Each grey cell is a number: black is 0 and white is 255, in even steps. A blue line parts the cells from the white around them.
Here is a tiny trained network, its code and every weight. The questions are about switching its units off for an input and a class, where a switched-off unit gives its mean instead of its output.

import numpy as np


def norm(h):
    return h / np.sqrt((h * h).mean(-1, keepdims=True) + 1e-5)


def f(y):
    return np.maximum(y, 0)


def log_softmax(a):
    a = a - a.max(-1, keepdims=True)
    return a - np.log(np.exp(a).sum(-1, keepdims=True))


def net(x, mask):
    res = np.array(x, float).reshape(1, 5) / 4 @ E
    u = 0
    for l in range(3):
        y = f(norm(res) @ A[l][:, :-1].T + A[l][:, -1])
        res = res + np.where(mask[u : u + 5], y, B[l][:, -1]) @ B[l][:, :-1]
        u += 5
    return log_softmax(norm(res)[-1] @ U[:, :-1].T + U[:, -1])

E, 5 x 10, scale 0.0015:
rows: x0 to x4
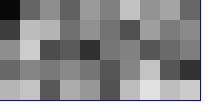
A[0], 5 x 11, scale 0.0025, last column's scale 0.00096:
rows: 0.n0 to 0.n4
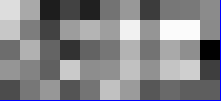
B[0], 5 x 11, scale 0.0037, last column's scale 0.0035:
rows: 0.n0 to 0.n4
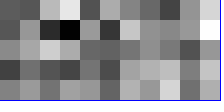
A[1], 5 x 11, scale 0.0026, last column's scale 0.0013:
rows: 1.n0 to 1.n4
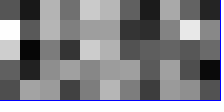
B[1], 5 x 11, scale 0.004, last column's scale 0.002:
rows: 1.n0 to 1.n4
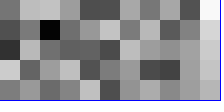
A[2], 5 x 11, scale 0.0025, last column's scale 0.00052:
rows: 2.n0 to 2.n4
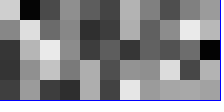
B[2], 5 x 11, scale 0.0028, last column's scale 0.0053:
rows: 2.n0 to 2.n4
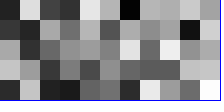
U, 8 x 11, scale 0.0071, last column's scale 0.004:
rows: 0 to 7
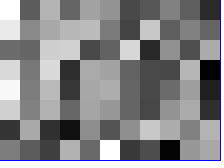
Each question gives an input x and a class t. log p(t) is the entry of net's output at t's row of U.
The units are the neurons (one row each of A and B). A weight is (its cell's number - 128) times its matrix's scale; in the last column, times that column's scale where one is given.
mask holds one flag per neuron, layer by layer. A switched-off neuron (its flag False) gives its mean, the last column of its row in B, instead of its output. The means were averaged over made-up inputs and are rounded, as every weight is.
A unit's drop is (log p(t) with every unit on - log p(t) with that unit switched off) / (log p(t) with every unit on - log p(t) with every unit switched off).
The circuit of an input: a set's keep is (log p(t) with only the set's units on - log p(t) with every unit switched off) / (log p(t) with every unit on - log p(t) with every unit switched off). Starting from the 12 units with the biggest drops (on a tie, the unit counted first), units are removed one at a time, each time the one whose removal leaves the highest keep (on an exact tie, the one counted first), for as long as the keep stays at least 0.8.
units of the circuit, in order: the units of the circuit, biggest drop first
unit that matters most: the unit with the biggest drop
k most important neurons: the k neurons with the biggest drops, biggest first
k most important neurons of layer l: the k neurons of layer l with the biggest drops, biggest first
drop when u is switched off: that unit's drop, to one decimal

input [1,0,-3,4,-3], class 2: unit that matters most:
0.n1
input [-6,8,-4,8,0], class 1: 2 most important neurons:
(0.n1; 2.n4)
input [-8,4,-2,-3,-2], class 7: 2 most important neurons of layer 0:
(0.n1; 0.n3)
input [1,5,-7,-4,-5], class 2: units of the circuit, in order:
(0.n1; 2.n4)
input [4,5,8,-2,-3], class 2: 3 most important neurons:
(0.n1; 0.n2; 0.n3)
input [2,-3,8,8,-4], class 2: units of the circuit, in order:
(2.n4; 0.n1; 0.n0)
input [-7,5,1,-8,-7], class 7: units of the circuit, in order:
(1.n1; 0.n1)
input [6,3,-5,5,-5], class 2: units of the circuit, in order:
(0.n1; 2.n4; 1.n3)
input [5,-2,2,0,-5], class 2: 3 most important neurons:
(0.n1; 1.n3; 0.n3)
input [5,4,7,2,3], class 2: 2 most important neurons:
(0.n1; 0.n2)
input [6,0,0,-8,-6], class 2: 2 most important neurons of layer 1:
(1.n0; 1.n3)
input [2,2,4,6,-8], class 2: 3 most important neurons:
(0.n1; 2.n4; 0.n3)
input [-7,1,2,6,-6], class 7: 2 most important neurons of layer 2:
(2.n1; 2.n4)
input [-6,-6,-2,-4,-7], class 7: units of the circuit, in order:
(0.n1)
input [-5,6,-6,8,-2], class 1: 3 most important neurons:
(0.n1; 2.n4; 2.n1)
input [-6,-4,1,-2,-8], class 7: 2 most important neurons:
(1.n1; 0.n1)
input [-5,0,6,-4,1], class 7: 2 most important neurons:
(0.n0; 1.n1)
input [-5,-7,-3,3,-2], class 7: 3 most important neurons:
(0.n1; 2.n4; 0.n0)
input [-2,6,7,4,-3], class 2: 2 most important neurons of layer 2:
(2.n4; 2.n2)
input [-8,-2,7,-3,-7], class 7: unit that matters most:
1.n1
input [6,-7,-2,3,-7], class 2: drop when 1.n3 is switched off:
0.2
